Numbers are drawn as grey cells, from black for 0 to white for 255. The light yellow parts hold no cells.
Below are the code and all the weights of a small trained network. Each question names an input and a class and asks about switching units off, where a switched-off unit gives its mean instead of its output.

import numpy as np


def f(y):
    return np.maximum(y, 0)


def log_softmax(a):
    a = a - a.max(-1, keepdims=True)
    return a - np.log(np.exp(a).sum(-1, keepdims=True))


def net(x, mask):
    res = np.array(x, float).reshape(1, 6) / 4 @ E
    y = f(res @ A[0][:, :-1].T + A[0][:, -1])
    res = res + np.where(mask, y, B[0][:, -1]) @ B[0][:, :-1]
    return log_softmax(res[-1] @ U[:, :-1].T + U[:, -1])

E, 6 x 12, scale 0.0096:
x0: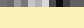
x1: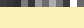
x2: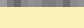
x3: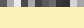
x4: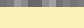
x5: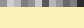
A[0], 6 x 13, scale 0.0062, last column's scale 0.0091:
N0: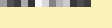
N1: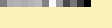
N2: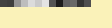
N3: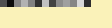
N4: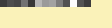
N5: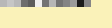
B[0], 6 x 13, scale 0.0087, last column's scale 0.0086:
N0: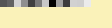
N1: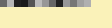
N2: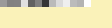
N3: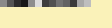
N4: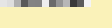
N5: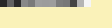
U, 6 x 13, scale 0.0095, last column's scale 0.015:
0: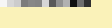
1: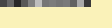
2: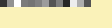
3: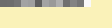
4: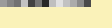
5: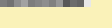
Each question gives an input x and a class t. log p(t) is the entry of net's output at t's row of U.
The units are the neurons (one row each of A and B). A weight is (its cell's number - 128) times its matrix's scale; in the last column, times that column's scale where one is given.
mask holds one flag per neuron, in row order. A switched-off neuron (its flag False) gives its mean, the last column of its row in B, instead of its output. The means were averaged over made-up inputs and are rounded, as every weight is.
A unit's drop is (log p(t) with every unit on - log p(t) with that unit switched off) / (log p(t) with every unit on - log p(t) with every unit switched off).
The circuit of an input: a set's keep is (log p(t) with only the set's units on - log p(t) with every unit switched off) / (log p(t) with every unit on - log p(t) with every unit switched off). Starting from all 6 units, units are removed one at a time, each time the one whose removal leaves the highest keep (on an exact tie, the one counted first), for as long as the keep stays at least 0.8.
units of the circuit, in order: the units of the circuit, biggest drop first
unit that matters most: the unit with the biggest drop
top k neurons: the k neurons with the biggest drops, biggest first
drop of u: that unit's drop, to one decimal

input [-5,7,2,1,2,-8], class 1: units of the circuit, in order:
N3
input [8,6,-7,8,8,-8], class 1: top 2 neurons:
N3, N0
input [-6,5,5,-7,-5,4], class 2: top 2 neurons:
N0, N2
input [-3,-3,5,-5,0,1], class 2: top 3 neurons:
N0, N4, N2
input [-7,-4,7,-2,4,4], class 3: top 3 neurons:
N2, N4, N5
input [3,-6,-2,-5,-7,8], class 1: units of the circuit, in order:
N5, N4
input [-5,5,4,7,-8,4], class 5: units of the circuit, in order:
N0, N2, N4
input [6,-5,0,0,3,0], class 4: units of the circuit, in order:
N2, N4
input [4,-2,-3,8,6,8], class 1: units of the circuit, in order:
N5, N1
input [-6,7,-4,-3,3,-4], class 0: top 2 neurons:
N4, N2
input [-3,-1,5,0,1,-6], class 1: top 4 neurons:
N3, N2, N4, N0
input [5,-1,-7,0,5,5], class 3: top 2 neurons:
N3, N2
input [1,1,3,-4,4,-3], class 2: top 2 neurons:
N0, N5
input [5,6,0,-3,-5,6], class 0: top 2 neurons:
N4, N3
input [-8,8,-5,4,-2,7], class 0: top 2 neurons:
N4, N2
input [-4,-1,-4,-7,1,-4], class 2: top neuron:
N0
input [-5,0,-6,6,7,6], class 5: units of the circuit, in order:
N0, N2
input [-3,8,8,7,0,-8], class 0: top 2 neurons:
N4, N5
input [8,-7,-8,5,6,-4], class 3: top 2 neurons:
N4, N2
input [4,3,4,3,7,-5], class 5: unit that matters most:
N5
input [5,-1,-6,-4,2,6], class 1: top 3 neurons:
N5, N1, N4
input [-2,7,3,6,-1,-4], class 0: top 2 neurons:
N4, N0
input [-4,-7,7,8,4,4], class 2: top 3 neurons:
N4, N2, N3
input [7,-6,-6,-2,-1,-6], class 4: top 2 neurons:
N2, N4
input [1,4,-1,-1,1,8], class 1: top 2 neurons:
N5, N1
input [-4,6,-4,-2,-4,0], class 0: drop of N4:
0.7
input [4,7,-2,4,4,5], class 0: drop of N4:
0.9
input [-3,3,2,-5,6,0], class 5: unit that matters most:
N2
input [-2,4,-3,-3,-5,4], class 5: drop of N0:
0.1
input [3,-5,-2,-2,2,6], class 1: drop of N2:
0.0
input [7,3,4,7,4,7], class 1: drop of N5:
0.4
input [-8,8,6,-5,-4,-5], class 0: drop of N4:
0.7
